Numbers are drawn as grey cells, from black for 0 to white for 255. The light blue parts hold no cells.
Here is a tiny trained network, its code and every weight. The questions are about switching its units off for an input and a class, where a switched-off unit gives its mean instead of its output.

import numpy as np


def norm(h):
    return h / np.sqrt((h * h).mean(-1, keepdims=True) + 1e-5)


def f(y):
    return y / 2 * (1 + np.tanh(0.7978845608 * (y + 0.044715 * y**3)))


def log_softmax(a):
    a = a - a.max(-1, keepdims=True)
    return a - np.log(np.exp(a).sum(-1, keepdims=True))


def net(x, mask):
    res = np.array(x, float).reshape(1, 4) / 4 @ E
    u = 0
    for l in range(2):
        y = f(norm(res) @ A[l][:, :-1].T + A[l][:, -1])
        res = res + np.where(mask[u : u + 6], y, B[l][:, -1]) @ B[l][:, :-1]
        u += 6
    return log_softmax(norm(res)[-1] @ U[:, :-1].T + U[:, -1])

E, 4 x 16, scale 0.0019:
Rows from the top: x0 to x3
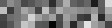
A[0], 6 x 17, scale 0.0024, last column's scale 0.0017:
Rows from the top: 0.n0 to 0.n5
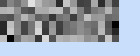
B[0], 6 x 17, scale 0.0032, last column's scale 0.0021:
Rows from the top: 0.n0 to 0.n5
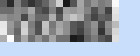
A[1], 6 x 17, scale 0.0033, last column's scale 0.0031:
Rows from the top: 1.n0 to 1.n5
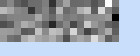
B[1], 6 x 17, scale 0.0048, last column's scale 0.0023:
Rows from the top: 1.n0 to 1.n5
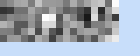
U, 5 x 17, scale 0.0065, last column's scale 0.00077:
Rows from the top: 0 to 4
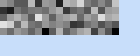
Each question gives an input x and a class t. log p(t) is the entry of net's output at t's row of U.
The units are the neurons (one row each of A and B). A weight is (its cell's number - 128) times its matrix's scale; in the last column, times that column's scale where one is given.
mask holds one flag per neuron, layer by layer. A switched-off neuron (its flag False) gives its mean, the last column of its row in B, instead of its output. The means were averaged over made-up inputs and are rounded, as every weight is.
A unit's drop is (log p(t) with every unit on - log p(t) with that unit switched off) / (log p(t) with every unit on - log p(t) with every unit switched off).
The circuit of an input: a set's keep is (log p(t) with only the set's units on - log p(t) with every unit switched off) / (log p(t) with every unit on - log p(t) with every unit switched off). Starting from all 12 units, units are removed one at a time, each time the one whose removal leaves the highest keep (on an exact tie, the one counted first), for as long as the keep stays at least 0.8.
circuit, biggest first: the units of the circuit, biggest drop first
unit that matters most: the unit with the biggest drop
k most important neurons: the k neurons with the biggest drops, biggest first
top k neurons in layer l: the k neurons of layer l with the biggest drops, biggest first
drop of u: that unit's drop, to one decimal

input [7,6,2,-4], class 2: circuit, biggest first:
1.n0
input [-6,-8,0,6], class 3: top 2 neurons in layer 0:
0.n4; 0.n3
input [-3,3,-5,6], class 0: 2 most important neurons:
1.n3; 0.n0
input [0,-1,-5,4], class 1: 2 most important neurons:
1.n1; 0.n1
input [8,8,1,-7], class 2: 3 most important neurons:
1.n0; 0.n2; 0.n4
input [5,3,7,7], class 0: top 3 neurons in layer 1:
1.n3; 1.n1; 1.n5
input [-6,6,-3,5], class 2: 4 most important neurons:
1.n5; 0.n1; 0.n4; 0.n3
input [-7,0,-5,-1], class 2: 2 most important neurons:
1.n5; 0.n0
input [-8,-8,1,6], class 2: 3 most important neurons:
1.n5; 0.n5; 0.n1
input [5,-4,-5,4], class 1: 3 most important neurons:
1.n1; 0.n1; 0.n5
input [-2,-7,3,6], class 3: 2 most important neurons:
0.n4; 0.n3
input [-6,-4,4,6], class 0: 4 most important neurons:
1.n3; 1.n0; 0.n2; 1.n1
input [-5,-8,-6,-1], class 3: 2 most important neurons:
0.n4; 0.n3
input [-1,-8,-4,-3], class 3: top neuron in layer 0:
0.n4
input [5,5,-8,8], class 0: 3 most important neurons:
1.n3; 0.n0; 0.n2
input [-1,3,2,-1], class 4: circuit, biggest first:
1.n3; 1.n1
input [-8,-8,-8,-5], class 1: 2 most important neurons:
1.n1; 0.n5
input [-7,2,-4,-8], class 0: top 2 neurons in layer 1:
1.n4; 1.n0
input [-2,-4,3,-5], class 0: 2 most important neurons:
1.n4; 0.n5
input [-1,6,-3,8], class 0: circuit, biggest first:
1.n3
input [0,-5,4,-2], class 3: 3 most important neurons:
0.n4; 0.n3; 1.n1
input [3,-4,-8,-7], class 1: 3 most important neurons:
1.n1; 0.n2; 1.n3
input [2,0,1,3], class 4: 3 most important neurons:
0.n2; 1.n4; 1.n1
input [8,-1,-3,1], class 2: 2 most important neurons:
1.n0; 0.n0
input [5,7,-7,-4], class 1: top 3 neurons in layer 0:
0.n4; 0.n3; 0.n2
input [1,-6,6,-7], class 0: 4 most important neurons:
1.n4; 0.n5; 1.n1; 0.n1
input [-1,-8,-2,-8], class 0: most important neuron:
1.n4
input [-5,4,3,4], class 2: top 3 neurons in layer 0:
0.n1; 0.n4; 0.n3
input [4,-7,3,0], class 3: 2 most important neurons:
0.n4; 0.n3
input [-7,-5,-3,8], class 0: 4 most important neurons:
1.n3; 1.n0; 0.n2; 0.n5
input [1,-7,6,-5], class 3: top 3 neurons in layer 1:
1.n1; 1.n4; 1.n3
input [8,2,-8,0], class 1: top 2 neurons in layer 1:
1.n1; 1.n5
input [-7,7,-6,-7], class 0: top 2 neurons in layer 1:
1.n4; 1.n0
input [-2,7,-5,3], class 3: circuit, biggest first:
0.n5
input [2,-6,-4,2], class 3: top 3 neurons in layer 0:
0.n4; 0.n3; 0.n0
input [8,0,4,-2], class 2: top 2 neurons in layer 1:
1.n0; 1.n1
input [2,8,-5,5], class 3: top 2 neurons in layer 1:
1.n4; 1.n1
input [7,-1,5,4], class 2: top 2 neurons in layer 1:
1.n0; 1.n1
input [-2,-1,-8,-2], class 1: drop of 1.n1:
1.2
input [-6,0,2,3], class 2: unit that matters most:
1.n5
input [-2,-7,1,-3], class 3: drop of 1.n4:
0.0
